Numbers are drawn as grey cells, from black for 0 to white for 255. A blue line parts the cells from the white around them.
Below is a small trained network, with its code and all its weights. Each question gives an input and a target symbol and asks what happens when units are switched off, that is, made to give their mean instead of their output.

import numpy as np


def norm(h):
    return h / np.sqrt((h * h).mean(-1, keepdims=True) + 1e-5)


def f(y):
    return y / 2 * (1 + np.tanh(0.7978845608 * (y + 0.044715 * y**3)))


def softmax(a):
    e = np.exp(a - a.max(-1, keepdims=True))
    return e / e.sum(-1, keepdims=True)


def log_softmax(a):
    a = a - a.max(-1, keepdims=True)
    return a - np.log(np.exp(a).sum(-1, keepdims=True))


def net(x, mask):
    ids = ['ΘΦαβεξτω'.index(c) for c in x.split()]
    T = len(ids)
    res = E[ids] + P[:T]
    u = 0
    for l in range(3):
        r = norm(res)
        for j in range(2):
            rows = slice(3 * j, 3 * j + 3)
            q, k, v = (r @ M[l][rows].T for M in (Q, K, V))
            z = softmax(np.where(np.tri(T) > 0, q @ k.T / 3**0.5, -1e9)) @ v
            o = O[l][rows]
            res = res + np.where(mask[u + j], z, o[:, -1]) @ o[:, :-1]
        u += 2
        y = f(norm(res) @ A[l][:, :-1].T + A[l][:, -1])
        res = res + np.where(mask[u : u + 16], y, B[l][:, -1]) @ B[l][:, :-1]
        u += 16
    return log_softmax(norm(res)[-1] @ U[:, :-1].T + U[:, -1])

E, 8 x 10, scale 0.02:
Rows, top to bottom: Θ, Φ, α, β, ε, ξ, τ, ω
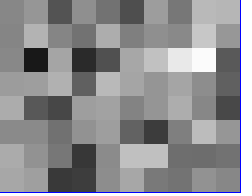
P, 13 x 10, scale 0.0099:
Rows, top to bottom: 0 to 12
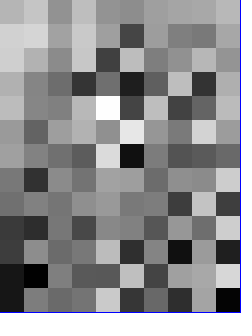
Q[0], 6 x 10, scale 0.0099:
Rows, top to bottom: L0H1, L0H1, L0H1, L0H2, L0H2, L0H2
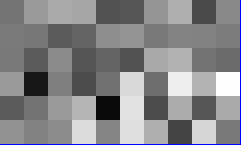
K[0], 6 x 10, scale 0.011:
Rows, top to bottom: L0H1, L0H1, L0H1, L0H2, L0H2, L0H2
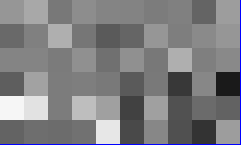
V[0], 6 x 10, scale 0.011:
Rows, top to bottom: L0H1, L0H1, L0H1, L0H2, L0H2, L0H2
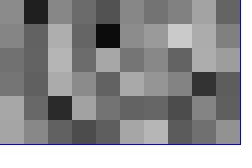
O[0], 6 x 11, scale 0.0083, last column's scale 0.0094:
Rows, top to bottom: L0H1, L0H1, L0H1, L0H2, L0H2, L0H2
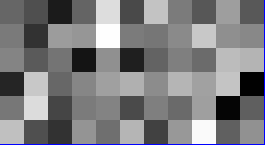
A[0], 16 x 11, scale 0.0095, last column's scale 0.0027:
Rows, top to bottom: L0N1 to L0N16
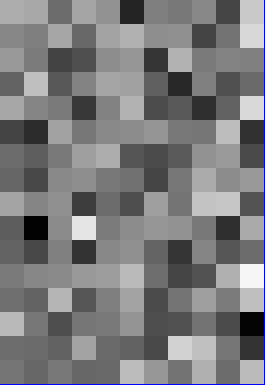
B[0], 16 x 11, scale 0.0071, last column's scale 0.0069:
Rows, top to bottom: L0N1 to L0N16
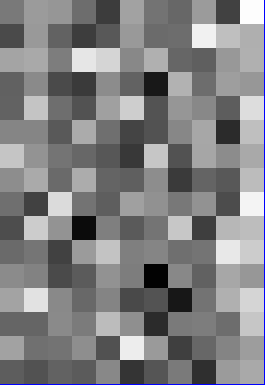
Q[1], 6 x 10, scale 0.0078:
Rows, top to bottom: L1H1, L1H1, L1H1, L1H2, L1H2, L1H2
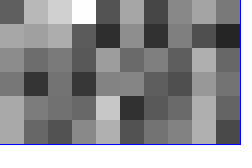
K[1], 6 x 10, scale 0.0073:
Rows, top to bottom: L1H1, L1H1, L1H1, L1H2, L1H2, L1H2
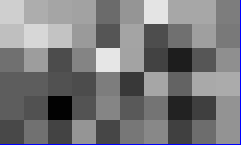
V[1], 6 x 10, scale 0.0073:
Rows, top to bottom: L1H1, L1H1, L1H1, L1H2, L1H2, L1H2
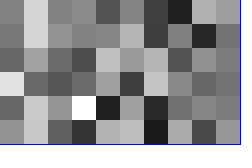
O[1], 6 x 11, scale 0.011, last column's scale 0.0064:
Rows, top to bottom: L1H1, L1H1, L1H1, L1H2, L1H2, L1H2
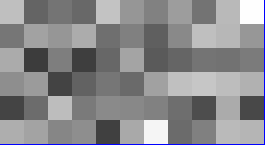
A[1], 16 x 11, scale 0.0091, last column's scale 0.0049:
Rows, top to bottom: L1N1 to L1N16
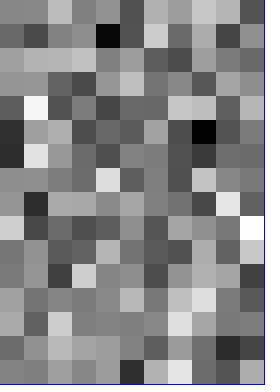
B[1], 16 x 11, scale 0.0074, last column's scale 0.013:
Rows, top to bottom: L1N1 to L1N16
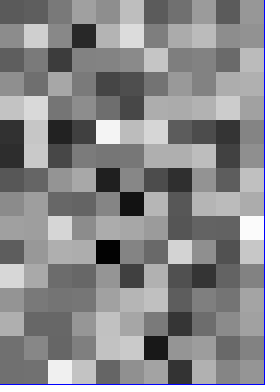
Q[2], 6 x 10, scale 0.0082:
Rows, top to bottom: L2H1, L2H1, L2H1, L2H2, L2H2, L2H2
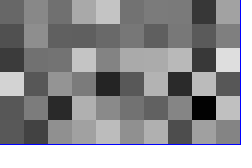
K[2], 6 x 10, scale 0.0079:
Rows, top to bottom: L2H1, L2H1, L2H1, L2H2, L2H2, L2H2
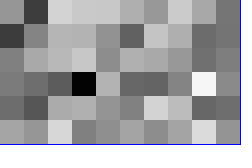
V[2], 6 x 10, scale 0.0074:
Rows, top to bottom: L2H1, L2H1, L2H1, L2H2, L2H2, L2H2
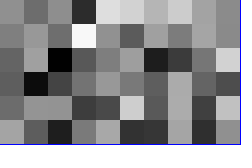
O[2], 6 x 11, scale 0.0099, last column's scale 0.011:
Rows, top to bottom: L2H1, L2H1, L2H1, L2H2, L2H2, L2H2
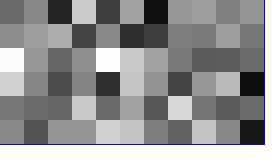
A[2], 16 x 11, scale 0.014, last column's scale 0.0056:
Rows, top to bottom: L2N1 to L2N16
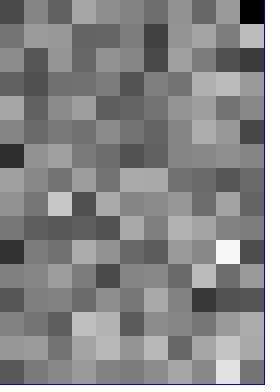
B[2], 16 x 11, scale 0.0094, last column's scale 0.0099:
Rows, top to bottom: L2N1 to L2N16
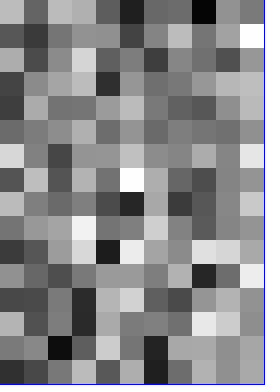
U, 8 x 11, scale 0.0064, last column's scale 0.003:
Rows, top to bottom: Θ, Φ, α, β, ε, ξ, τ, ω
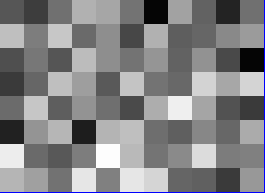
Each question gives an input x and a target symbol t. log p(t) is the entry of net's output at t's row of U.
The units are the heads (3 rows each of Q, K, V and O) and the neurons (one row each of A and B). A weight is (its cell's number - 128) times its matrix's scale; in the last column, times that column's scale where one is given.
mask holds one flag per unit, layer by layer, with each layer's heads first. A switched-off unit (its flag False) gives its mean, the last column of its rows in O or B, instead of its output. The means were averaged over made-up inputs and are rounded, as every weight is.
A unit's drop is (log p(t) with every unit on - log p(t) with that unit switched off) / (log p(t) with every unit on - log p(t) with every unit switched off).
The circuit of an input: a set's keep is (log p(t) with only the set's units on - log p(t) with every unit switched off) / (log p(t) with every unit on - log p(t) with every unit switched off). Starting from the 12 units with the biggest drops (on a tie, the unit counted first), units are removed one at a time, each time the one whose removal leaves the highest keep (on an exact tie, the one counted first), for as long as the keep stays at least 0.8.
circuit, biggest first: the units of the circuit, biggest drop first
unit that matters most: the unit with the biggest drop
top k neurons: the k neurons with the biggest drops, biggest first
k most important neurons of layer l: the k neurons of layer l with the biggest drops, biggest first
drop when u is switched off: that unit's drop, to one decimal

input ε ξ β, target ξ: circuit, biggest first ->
(L0H2; L2N13; L1N6)
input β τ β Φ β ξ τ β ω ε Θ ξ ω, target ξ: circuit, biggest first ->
(L0H2; L2N13)
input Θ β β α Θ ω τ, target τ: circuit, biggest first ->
(L0H1)
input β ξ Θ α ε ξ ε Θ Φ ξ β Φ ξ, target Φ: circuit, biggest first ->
(L2H1; L0H2)
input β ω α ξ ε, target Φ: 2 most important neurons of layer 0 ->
(L0N8; L0N10)
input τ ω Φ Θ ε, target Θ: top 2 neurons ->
(L0N14; L0N1)
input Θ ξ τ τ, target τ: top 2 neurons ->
(L2N15; L0N3)
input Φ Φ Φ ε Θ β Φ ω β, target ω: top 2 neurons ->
(L0N11; L2N8)
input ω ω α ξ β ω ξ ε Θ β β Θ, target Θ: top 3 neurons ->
(L0N6; L0N2; L0N9)
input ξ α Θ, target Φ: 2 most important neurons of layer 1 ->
(L1N16; L1N10)
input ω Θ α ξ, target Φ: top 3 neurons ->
(L0N7; L1N16; L1N8)
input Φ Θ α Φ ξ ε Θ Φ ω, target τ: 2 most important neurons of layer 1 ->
(L1N16; L1N3)
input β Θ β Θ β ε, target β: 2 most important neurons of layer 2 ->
(L2N11; L2N16)
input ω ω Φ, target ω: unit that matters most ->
L0H2
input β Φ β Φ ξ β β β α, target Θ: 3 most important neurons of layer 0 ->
(L0N2; L0N9; L0N13)
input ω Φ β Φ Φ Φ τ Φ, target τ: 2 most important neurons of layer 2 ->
(L2N15; L2N14)
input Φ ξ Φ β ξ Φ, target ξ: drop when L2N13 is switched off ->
0.2
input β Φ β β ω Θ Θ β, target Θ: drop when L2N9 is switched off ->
0.0
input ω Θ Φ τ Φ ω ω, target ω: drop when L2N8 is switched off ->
0.1
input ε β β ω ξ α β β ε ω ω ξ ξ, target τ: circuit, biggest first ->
(L2H1)
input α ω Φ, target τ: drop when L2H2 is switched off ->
0.5
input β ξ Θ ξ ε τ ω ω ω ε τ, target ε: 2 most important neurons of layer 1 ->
(L1N5; L1N4)
